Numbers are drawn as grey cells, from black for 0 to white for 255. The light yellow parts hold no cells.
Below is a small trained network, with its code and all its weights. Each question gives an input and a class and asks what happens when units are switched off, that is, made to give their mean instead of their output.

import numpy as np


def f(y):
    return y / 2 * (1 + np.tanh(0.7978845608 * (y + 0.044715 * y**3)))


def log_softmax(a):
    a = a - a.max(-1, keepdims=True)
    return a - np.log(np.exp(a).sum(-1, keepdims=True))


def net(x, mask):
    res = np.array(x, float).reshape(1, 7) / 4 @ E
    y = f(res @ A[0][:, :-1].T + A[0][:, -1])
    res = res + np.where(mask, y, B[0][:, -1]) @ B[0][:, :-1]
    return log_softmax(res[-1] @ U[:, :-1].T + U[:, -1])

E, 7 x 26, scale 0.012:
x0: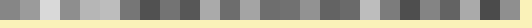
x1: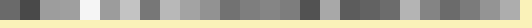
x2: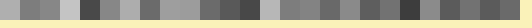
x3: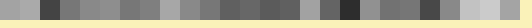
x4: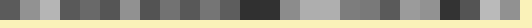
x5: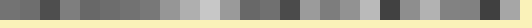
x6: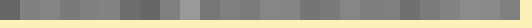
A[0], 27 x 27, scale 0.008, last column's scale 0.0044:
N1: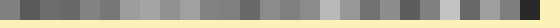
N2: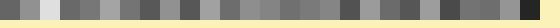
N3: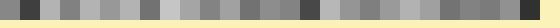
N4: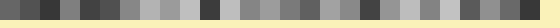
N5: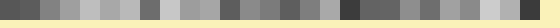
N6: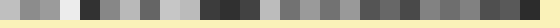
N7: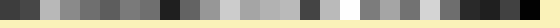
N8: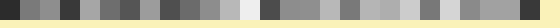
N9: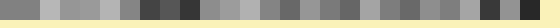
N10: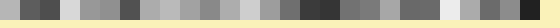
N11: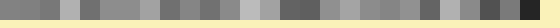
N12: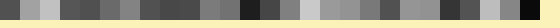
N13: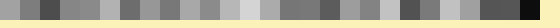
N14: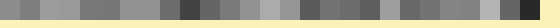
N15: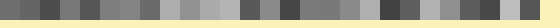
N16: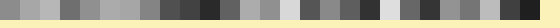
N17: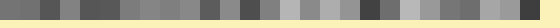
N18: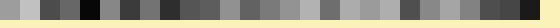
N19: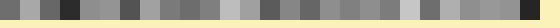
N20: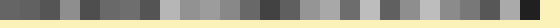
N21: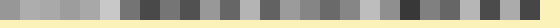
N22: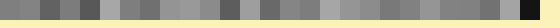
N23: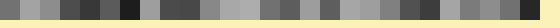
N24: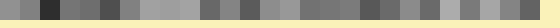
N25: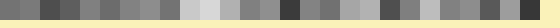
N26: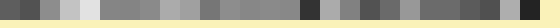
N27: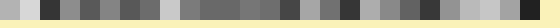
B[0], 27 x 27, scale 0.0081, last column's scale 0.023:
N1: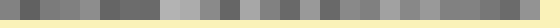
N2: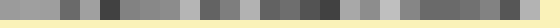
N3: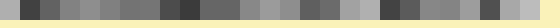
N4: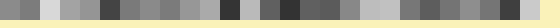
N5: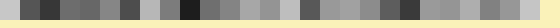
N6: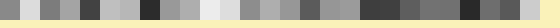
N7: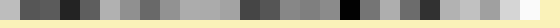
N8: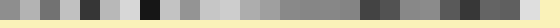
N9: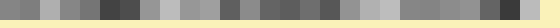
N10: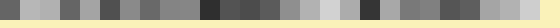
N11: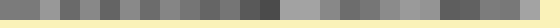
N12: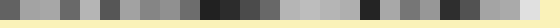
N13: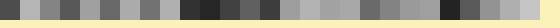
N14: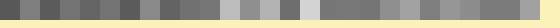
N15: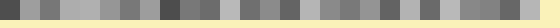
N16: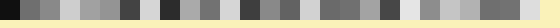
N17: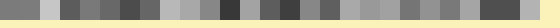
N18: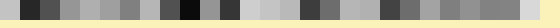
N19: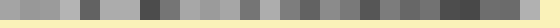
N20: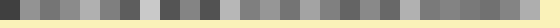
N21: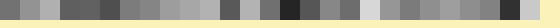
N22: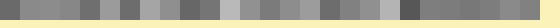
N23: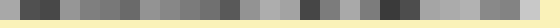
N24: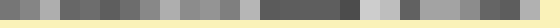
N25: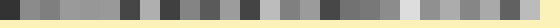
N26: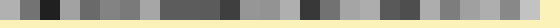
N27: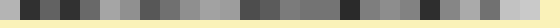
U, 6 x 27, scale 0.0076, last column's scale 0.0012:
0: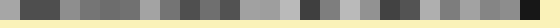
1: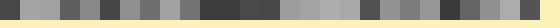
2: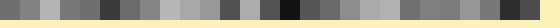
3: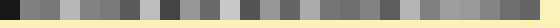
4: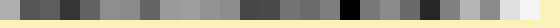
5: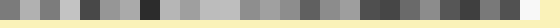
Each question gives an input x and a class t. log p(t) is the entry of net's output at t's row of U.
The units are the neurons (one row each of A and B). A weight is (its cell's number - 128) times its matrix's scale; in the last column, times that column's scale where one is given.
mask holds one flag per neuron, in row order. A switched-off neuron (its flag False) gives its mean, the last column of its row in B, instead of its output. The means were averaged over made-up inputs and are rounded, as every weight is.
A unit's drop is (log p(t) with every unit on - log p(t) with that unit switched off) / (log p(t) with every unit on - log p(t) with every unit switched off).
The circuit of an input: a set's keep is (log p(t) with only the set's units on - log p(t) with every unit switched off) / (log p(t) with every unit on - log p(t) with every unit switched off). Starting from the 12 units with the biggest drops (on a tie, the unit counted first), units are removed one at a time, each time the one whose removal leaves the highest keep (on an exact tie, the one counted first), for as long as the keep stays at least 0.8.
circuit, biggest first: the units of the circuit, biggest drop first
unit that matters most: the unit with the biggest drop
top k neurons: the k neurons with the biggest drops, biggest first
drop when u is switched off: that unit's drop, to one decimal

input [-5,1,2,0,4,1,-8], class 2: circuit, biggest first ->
(N17)
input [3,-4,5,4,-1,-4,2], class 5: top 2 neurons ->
(N6; N7)
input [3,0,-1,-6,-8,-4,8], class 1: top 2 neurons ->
(N13; N10)
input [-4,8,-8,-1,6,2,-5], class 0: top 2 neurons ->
(N5; N3)
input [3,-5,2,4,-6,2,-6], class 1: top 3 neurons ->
(N10; N13; N7)
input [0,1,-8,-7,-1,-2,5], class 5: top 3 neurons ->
(N8; N27; N19)
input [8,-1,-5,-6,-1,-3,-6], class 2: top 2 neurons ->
(N9; N21)
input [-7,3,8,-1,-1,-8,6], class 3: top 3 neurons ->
(N16; N8; N14)
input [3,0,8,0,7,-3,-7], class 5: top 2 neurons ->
(N6; N10)
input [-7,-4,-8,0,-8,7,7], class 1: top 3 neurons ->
(N10; N13; N6)
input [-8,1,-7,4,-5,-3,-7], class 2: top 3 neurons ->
(N4; N24; N6)
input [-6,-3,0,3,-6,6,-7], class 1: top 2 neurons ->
(N10; N13)
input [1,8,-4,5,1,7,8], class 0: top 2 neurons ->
(N5; N16)
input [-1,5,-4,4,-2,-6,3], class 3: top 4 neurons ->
(N16; N18; N7; N23)
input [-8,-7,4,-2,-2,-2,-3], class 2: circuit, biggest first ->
(N4)
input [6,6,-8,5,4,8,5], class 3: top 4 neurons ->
(N20; N25; N6; N15)
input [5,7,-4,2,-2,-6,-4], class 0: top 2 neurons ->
(N5; N26)
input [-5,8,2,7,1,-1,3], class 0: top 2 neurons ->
(N5; N7)
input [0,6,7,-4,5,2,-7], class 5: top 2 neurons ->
(N6; N18)
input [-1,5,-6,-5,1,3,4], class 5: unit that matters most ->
N8
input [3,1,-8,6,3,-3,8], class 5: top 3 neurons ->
(N8; N7; N19)
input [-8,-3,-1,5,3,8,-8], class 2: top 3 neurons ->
(N4; N17; N24)
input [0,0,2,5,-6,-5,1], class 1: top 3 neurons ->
(N10; N7; N13)
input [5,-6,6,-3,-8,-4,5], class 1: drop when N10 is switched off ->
0.8
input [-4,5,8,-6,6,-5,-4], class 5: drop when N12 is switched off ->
0.0
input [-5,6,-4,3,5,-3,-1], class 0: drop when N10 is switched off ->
0.1
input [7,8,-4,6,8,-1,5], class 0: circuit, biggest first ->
(N5)
